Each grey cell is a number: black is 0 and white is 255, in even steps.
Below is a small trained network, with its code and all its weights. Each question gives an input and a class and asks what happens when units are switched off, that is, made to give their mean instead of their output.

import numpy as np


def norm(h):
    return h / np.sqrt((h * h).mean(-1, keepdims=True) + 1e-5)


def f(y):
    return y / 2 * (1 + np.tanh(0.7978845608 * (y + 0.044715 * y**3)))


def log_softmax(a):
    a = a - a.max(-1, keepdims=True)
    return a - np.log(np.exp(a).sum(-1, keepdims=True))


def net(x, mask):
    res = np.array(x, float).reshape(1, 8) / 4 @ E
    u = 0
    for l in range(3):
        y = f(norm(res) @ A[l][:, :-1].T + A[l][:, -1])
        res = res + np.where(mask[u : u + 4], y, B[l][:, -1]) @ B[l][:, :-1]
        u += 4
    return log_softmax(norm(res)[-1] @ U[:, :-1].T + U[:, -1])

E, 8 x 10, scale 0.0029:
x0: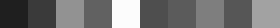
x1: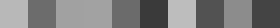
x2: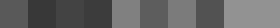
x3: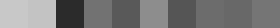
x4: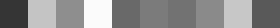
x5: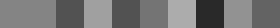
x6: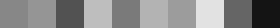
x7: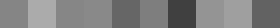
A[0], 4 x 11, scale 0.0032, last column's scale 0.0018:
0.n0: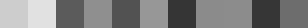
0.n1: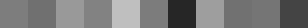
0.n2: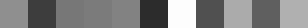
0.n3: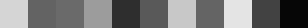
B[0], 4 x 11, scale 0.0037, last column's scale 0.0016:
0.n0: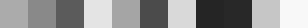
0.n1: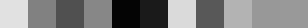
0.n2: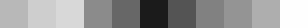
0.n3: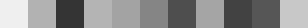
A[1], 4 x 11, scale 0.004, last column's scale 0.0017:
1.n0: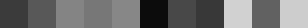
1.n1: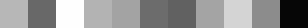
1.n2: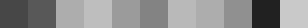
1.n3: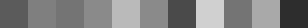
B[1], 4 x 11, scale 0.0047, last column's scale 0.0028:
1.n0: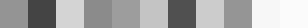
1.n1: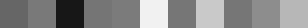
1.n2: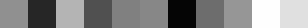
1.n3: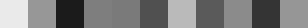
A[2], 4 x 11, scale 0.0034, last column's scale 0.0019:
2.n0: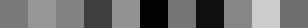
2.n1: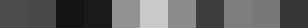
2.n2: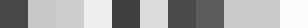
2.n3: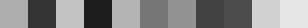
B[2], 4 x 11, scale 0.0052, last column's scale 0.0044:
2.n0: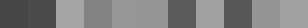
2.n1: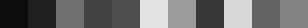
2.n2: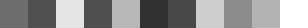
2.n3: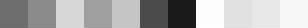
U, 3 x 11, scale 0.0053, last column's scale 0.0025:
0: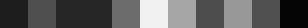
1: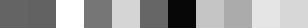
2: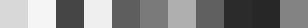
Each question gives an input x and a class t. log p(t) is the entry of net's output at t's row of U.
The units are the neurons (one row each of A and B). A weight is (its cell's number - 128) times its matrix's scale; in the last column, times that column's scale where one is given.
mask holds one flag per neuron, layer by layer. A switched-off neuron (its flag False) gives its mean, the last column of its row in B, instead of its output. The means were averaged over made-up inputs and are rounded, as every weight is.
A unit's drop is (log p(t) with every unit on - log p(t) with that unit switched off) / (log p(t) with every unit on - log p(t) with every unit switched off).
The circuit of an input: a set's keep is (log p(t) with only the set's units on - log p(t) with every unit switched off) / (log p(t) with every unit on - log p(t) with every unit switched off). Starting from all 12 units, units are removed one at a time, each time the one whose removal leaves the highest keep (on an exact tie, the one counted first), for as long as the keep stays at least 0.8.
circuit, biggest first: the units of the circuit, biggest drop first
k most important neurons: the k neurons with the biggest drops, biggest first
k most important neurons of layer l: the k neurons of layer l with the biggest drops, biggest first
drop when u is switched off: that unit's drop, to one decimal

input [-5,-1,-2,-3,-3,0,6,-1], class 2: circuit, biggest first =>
1.n0; 2.n3
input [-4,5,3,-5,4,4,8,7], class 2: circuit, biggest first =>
2.n3
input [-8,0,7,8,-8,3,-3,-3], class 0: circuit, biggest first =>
2.n1; 2.n2
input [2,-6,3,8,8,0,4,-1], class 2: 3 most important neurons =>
2.n3; 1.n0; 0.n0
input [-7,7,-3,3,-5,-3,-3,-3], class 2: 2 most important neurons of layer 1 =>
1.n2; 1.n0
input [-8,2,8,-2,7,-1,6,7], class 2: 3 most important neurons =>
0.n3; 2.n3; 1.n0
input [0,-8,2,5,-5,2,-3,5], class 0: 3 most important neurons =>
2.n1; 0.n2; 1.n0
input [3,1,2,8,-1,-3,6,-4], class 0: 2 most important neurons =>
0.n2; 2.n1
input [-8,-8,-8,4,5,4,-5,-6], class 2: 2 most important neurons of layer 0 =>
0.n0; 0.n2
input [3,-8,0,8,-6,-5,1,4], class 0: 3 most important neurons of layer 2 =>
2.n2; 2.n1; 2.n3
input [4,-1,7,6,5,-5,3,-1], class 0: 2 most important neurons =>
0.n2; 1.n3
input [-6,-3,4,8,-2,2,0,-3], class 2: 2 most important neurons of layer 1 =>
1.n2; 1.n1
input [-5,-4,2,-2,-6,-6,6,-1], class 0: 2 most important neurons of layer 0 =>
0.n2; 0.n3
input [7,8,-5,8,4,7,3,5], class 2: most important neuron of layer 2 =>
2.n3
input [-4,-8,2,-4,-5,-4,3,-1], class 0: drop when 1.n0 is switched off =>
0.3
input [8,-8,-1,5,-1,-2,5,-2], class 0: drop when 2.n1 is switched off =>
0.2
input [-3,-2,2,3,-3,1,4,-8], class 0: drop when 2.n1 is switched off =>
0.4
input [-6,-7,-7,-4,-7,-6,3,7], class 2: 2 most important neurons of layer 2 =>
2.n3; 2.n2
